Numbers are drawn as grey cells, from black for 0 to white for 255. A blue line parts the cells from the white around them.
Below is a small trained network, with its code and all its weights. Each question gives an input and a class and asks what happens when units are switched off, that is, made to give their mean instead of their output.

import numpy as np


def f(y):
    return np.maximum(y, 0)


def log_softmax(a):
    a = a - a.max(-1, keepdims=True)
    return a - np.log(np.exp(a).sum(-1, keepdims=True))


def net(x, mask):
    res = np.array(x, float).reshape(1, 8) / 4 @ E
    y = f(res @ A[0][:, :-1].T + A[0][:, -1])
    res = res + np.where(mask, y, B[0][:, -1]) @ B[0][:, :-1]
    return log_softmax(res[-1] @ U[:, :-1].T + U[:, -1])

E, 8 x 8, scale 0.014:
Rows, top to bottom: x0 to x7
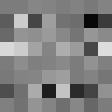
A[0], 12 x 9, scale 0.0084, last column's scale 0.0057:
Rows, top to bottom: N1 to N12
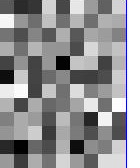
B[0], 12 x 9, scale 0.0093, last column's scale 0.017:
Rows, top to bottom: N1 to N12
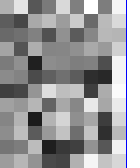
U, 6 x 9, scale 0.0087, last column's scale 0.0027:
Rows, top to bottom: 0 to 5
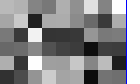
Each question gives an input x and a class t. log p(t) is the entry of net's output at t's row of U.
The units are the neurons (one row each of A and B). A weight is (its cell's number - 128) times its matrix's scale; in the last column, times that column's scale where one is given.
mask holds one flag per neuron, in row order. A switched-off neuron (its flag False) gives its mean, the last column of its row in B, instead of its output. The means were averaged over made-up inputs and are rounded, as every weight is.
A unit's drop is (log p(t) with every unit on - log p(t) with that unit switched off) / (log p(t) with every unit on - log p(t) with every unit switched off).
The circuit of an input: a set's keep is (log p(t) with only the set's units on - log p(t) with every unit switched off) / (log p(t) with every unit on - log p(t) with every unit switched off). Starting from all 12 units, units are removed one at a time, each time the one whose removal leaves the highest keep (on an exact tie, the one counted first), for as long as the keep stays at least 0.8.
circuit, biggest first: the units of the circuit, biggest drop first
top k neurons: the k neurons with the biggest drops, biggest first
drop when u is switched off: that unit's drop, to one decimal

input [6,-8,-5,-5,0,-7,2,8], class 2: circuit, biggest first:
N11
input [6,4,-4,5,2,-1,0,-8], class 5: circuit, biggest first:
N7, N1
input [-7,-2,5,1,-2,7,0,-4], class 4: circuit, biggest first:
N1, N9
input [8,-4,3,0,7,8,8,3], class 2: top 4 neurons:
N11, N1, N5, N3
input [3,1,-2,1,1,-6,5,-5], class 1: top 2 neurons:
N9, N8
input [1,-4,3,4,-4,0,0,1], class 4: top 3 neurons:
N1, N5, N2
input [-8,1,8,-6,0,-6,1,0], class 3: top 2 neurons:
N11, N9
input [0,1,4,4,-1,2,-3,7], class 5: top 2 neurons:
N8, N7
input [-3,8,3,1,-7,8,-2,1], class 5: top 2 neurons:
N7, N9
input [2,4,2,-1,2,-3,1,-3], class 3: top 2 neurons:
N1, N9
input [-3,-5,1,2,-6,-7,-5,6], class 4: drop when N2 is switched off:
0.1
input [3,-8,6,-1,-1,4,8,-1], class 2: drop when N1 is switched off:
0.1
